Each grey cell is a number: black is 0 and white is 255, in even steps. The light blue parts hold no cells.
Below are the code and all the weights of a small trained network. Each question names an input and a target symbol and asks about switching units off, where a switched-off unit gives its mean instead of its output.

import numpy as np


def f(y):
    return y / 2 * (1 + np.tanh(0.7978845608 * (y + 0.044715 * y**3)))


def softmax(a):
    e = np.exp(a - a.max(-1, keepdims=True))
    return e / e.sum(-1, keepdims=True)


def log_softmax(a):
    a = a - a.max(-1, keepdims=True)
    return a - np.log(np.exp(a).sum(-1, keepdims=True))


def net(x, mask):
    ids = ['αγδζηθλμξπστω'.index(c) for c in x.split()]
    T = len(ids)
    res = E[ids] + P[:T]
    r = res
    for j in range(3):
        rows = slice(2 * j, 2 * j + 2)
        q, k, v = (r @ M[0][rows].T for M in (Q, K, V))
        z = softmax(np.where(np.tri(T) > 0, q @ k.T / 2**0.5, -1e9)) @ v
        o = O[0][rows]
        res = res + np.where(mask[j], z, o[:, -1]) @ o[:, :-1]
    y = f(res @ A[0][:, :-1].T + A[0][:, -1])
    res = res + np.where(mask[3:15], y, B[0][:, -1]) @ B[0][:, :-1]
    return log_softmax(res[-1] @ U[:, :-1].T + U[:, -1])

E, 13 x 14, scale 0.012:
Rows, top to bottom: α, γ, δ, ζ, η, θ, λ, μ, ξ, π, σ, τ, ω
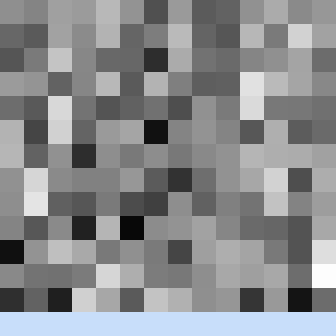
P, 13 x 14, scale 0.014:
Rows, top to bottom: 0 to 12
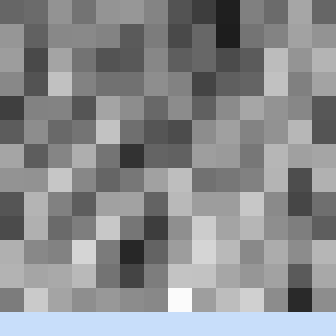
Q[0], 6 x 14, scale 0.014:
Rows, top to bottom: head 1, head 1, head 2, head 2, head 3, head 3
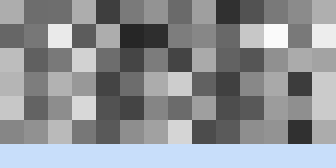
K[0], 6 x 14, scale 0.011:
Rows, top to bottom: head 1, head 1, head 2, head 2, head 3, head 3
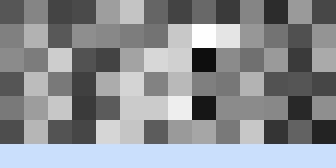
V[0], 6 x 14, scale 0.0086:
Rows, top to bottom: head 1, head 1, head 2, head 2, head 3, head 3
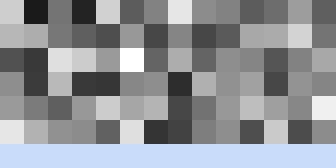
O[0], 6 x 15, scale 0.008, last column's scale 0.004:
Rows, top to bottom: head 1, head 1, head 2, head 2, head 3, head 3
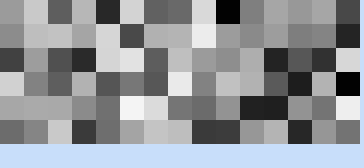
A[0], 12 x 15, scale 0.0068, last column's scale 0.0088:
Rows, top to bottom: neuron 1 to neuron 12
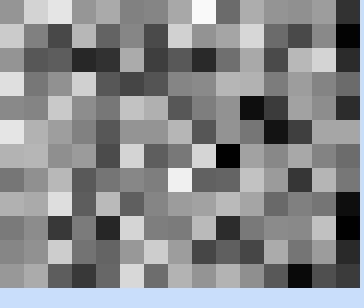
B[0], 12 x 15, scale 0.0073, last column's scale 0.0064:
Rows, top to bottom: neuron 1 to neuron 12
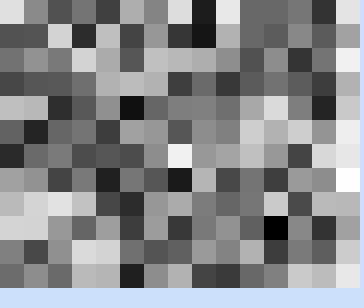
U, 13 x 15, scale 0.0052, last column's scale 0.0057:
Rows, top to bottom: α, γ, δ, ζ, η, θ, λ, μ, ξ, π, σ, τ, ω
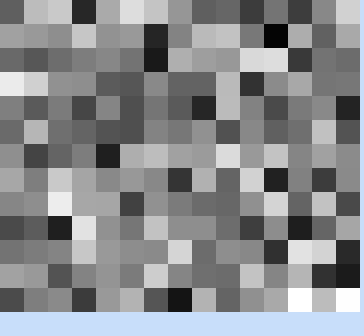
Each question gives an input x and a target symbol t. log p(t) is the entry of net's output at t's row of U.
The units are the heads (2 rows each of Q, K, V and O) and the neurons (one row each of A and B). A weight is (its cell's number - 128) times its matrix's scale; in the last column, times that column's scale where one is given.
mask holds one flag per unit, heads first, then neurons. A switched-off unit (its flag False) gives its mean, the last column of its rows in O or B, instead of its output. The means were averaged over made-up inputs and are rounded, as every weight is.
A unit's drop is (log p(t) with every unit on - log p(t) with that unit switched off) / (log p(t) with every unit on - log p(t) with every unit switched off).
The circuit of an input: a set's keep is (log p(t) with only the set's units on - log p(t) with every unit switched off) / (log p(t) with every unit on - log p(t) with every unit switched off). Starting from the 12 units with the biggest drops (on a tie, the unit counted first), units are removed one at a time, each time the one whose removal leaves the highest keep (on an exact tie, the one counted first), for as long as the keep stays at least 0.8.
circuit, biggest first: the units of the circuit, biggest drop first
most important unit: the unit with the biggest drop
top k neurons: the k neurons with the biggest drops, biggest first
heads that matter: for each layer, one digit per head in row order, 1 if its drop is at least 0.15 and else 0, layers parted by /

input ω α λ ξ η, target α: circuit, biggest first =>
(head 3; neuron 6)
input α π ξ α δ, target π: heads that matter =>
011
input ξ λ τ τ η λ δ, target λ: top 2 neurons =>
(neuron 7; neuron 6)
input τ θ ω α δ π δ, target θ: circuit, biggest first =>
(head 1; neuron 7; neuron 10)
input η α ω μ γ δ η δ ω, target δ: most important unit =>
head 3
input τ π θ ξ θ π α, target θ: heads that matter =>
100
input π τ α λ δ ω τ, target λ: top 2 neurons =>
(neuron 6; neuron 11)
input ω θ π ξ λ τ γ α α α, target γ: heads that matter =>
001
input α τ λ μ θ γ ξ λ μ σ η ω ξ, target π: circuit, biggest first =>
(head 1; neuron 3)
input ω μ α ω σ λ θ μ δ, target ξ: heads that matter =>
100
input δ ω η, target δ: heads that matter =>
011
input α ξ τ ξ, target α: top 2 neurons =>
(neuron 6; neuron 5)
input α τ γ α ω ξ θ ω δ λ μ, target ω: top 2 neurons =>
(neuron 3; neuron 1)
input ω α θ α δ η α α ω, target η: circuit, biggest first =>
(neuron 2; head 2)
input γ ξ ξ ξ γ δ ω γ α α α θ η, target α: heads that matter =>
010
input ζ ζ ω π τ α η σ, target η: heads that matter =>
100
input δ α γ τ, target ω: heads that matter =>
100
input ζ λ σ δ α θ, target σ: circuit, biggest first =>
(head 2; neuron 12; head 3)
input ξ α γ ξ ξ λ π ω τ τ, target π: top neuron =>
(neuron 4)
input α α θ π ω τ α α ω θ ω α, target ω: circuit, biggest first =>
(head 2)
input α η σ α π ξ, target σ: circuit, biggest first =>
(head 2; neuron 12)
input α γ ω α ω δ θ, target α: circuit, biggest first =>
(head 2; head 3)
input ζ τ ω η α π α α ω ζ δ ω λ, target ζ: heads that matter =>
011
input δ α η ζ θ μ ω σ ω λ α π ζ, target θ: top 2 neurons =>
(neuron 7; neuron 10)
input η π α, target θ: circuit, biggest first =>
(head 1; neuron 7)
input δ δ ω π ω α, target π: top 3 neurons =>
(neuron 3; neuron 6; neuron 8)
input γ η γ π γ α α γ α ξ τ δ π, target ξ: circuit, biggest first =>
(head 2)
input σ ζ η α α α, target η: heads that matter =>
010
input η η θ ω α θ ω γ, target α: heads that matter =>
110
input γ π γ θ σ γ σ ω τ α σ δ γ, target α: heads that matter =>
010
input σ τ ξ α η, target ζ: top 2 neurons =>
(neuron 9; neuron 1)
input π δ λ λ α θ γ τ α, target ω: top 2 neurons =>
(neuron 8; neuron 3)
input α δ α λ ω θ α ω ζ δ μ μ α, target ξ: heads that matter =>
100
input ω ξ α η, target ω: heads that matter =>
011
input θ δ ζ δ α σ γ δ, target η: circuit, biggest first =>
(head 1)
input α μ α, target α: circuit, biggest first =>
(head 2; neuron 6)
